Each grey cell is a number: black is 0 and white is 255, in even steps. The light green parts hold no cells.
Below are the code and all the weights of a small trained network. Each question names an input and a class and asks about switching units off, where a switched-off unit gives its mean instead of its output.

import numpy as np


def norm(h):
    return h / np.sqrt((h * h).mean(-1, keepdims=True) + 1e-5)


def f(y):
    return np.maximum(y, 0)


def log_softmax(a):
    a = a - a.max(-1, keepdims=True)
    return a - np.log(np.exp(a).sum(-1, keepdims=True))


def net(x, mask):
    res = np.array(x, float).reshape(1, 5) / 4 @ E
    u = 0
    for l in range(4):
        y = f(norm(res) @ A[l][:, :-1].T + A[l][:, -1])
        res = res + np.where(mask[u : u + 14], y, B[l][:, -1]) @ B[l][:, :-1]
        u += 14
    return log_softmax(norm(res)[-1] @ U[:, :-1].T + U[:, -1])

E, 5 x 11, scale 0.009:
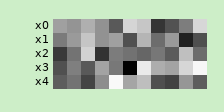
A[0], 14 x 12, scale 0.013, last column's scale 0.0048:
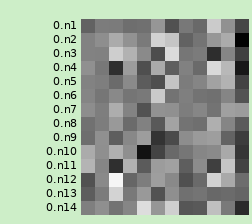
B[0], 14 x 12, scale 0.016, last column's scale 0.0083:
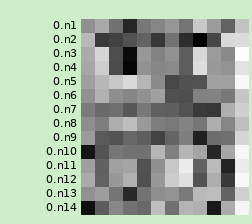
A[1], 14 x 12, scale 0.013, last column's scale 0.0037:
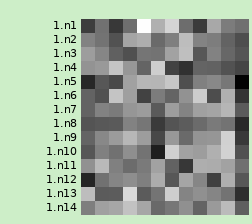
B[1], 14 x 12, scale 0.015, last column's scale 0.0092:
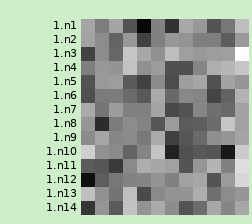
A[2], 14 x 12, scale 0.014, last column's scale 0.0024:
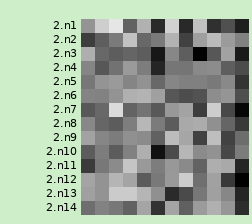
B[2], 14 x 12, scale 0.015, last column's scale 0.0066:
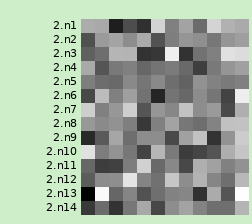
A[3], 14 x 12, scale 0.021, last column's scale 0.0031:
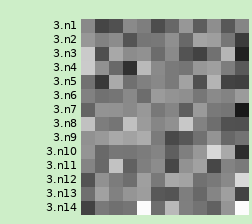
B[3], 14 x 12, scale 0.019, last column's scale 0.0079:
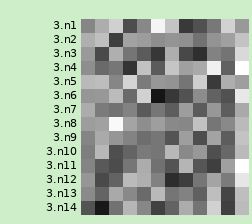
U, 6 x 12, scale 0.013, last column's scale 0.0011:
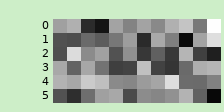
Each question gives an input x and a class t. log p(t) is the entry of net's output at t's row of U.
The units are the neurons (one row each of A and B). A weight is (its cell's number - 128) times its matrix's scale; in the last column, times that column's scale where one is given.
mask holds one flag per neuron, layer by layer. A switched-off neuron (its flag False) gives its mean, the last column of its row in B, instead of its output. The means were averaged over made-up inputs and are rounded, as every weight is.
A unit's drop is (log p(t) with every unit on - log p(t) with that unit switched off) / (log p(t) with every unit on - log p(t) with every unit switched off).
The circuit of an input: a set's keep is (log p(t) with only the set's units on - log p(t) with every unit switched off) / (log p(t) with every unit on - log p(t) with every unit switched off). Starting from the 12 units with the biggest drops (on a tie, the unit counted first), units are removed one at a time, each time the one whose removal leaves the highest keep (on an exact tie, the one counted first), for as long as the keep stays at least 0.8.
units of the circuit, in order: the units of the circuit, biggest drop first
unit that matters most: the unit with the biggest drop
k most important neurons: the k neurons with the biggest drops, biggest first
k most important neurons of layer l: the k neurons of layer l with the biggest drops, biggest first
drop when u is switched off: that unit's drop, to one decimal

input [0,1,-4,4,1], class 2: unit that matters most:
0.n5
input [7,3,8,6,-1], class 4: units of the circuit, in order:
[0.n12, 2.n7]
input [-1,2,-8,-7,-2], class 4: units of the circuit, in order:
[0.n11, 3.n8]
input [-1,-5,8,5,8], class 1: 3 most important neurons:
[0.n14, 0.n11, 1.n5]
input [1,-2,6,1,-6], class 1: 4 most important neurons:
[0.n10, 0.n11, 0.n7, 1.n12]
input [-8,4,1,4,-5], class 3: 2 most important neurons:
[0.n9, 0.n14]
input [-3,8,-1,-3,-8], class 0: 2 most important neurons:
[0.n3, 0.n14]
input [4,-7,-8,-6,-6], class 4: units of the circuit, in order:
[0.n11, 3.n8]
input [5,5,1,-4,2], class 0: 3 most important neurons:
[0.n3, 0.n13, 0.n9]
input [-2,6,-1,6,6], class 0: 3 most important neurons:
[0.n3, 0.n10, 0.n13]
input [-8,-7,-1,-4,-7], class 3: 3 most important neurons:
[0.n14, 0.n3, 0.n9]
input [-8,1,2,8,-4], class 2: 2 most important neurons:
[0.n5, 0.n2]
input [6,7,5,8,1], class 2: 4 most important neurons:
[0.n5, 0.n8, 0.n4, 0.n1]
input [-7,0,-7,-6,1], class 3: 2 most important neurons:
[0.n12, 0.n5]
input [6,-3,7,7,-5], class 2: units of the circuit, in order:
[1.n10]
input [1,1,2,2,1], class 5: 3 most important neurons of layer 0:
[0.n5, 0.n11, 0.n12]
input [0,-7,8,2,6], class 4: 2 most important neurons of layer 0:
[0.n12, 0.n3]
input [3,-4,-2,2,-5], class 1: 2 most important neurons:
[0.n10, 0.n3]
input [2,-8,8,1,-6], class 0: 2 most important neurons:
[0.n4, 0.n1]
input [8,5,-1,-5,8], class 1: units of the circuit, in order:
[0.n14]
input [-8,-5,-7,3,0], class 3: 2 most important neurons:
[0.n9, 0.n12]
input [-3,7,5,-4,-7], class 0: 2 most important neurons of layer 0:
[0.n13, 0.n14]
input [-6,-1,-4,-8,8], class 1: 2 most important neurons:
[0.n5, 1.n1]
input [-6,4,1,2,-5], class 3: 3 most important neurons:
[0.n9, 0.n14, 1.n8]
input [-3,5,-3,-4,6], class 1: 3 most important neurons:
[0.n4, 0.n14, 0.n1]
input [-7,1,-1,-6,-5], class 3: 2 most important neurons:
[0.n14, 0.n9]
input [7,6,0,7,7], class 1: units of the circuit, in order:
[0.n14]
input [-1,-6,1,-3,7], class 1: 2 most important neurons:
[0.n14, 0.n3]
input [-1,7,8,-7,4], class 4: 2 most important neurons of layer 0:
[0.n5, 0.n13]
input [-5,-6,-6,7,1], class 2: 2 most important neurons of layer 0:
[0.n5, 0.n3]
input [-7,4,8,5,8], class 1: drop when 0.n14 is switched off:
1.0
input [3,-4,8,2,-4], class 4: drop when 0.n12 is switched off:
1.0
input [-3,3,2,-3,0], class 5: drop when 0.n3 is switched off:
0.1
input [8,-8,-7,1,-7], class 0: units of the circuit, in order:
[0.n4]
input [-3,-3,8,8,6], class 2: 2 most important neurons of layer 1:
[1.n10, 1.n14]
